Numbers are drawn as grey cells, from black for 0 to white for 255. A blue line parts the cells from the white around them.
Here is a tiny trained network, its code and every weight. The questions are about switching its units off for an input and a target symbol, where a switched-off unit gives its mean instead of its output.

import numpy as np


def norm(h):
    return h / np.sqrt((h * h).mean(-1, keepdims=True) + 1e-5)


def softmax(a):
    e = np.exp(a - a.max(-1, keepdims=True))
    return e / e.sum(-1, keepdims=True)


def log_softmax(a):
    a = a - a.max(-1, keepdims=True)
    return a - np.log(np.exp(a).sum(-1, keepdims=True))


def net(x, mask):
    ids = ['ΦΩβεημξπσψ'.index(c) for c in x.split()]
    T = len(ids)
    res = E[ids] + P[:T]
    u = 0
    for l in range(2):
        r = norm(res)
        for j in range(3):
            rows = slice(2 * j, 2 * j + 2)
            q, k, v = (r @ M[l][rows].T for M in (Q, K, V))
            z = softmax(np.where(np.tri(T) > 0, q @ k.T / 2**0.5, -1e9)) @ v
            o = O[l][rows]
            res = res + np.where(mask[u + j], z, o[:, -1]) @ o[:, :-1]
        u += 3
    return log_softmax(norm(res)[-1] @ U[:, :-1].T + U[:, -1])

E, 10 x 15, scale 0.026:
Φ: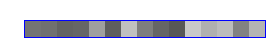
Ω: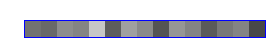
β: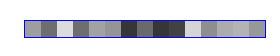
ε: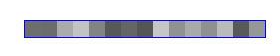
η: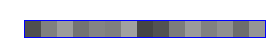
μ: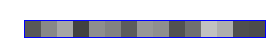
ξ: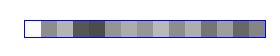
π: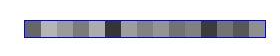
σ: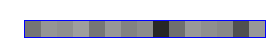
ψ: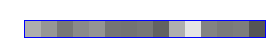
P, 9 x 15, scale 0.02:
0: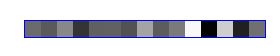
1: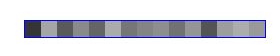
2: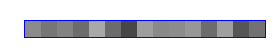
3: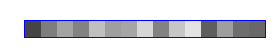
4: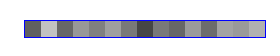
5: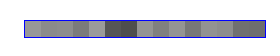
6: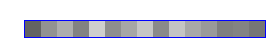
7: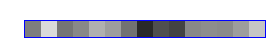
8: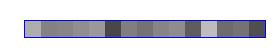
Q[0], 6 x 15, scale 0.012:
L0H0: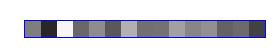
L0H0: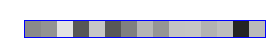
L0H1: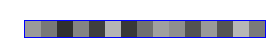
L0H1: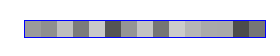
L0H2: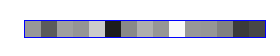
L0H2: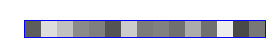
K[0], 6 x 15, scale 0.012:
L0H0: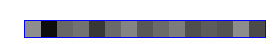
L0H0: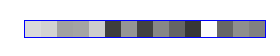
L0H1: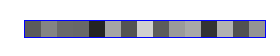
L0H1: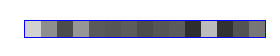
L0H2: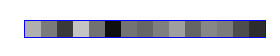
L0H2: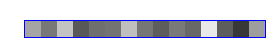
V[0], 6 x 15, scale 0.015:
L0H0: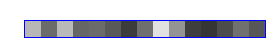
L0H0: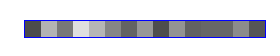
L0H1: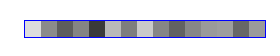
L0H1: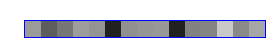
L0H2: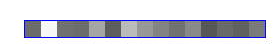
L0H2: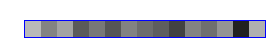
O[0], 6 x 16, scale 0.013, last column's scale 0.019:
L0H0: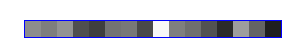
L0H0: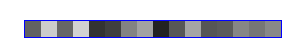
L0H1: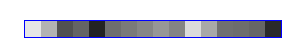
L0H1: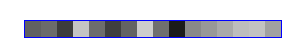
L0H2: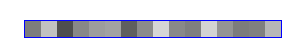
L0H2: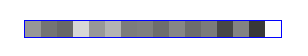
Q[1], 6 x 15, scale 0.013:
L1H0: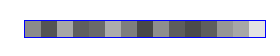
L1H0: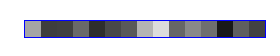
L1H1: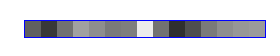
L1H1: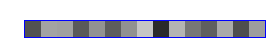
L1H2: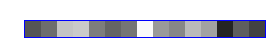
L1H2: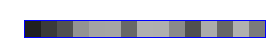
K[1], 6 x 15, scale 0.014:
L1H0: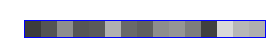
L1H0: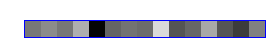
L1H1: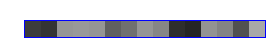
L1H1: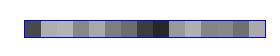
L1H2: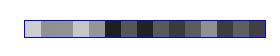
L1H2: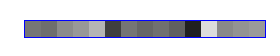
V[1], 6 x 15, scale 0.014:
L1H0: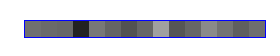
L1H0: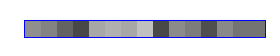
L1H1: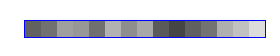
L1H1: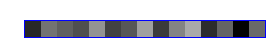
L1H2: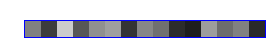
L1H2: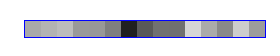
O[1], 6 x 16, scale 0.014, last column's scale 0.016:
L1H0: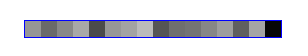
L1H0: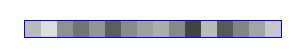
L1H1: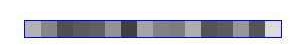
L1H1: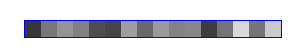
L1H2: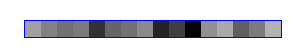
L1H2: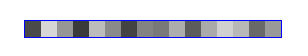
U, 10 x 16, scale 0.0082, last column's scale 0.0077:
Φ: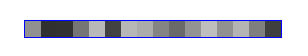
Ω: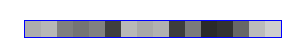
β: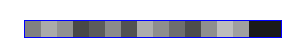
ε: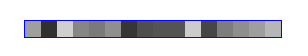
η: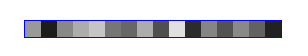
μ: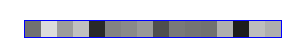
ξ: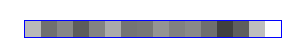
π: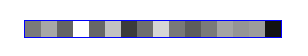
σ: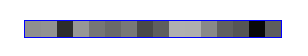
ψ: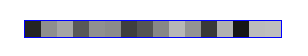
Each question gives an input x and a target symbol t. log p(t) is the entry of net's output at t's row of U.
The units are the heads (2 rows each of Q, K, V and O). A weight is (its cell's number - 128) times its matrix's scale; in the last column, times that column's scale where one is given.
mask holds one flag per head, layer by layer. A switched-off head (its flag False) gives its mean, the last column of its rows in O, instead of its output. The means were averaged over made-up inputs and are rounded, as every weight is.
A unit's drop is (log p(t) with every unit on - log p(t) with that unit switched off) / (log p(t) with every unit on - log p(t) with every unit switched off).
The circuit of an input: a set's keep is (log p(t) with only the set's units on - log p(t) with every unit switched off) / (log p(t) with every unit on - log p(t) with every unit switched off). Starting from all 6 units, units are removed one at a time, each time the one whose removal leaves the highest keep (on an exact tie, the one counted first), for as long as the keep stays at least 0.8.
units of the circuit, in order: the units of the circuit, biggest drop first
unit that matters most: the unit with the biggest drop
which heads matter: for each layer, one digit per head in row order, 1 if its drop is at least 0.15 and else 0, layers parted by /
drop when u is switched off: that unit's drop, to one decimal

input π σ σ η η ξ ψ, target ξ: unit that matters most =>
L0H0
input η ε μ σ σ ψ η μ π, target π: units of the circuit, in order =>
(L0H2 L0H0 L1H0)
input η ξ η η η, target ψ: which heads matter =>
011 / 000
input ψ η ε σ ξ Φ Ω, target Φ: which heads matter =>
110 / 000
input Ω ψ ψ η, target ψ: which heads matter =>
010 / 011
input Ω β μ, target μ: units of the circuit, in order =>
(L0H0 L1H0 L1H2)
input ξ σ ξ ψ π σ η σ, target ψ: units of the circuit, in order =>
(L0H1 L0H2)
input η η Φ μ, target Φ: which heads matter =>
110 / 000
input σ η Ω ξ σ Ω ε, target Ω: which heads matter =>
110 / 000
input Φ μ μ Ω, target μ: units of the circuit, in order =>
(L0H0 L1H2 L0H1 L1H0)
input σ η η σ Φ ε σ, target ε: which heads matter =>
101 / 100
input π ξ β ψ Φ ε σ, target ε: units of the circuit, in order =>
(L1H0 L0H0)
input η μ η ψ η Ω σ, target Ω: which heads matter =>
100 / 000
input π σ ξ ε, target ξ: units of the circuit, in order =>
(L0H0)
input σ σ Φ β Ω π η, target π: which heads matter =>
101 / 000
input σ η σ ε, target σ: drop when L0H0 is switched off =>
0.2
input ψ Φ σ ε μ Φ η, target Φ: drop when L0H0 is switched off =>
0.2
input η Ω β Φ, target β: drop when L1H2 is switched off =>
1.0
